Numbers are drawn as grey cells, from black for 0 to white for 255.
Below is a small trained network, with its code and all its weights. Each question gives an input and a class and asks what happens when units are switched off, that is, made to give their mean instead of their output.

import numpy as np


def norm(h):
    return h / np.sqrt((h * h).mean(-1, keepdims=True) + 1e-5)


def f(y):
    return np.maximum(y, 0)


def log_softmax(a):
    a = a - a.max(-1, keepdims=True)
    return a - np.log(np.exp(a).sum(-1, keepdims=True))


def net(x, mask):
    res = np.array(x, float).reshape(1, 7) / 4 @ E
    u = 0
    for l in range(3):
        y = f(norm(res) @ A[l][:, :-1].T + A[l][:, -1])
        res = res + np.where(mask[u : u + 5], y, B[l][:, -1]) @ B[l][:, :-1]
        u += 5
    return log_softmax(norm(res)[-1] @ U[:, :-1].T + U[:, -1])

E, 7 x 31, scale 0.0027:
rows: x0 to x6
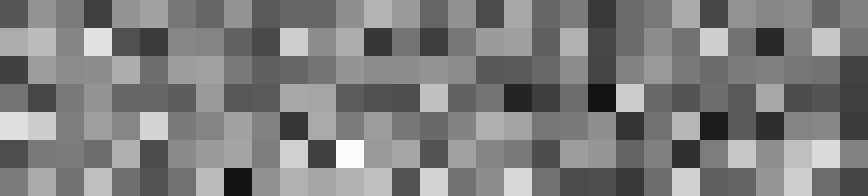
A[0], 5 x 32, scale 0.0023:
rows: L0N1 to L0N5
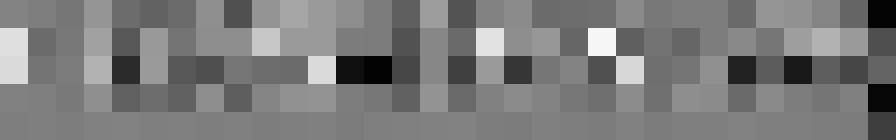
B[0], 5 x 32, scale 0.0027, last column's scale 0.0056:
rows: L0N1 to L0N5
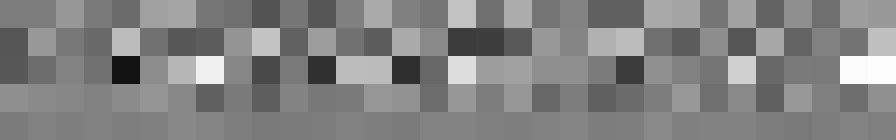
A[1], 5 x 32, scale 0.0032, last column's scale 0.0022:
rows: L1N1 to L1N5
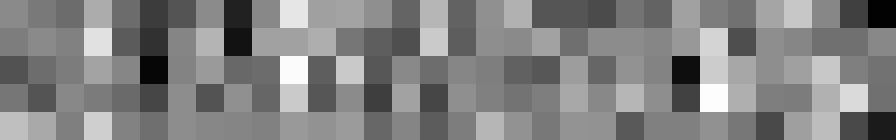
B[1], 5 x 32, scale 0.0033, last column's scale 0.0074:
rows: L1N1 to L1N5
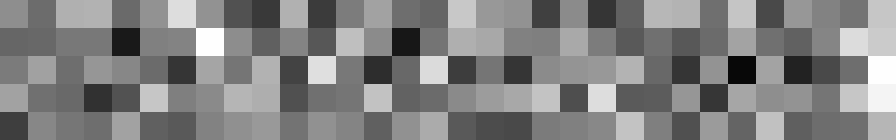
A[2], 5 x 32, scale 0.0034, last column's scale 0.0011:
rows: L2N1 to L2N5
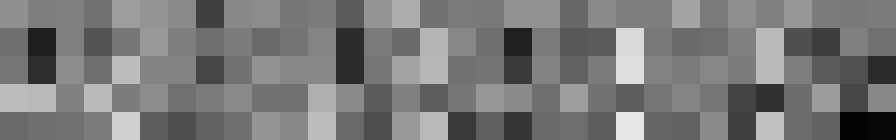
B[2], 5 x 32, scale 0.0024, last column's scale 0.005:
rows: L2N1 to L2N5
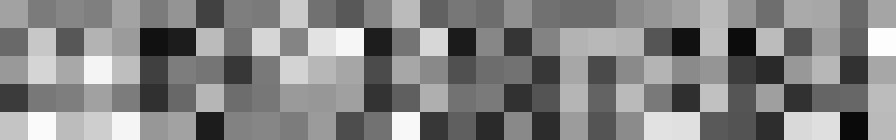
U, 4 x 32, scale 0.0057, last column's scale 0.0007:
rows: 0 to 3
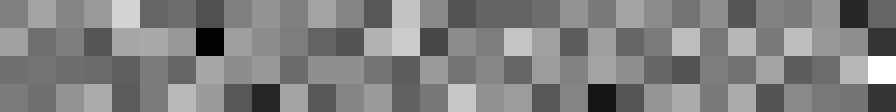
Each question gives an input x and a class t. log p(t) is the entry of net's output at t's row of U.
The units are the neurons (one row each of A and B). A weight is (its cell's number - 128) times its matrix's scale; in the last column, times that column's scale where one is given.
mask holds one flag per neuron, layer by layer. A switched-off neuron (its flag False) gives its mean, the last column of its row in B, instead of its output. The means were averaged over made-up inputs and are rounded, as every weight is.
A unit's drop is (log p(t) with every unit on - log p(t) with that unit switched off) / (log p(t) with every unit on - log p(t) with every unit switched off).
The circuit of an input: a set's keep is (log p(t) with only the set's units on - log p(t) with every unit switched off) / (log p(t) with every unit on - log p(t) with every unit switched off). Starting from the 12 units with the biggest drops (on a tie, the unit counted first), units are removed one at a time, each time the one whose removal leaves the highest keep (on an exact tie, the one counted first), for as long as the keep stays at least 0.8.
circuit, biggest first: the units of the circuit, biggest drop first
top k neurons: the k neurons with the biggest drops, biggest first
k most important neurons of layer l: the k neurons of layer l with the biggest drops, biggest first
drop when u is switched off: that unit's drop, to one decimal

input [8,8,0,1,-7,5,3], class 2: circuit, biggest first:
[L1N3]
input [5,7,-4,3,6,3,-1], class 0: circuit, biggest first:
[L1N5, L1N2]
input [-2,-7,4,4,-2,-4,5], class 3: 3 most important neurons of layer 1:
[L1N3, L1N1, L1N5]
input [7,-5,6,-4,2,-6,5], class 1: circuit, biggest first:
[L1N3, L1N2]
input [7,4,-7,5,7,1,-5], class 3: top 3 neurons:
[L1N3, L0N3, L2N2]
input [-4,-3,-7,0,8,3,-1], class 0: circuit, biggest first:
[L1N4, L0N3, L0N2]
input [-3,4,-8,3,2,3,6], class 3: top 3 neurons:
[L1N1, L2N2, L0N1]
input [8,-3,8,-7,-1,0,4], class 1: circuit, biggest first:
[L1N3, L1N2]
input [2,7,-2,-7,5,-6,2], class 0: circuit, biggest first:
[L1N4, L1N5]
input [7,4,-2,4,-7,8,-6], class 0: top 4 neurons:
[L1N3, L0N3, L1N2, L2N5]
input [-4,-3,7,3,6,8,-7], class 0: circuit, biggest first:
[L0N3, L1N2]
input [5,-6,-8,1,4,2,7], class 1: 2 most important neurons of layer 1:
[L1N2, L1N3]
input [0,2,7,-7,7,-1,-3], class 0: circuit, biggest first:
[L1N4, L0N3]
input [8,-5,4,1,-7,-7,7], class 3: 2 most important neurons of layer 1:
[L1N3, L1N1]
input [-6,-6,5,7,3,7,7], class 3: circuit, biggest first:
[L1N1]
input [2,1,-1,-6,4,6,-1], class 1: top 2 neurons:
[L1N3, L2N2]
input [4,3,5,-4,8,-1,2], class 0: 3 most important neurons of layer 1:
[L1N2, L1N5, L1N1]
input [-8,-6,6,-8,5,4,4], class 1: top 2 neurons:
[L1N3, L2N2]
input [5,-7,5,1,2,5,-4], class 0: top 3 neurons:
[L0N3, L1N2, L1N4]
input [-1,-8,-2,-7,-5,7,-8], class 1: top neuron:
[L1N3]
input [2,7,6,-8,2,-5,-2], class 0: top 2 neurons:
[L0N3, L1N2]
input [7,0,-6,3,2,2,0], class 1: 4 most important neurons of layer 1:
[L1N3, L1N2, L1N5, L1N1]
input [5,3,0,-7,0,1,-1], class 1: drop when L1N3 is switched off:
0.1
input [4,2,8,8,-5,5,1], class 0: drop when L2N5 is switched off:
0.2
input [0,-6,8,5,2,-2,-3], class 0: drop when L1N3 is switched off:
-0.1
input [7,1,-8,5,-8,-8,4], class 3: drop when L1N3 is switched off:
0.3
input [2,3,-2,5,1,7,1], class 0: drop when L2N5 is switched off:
0.2
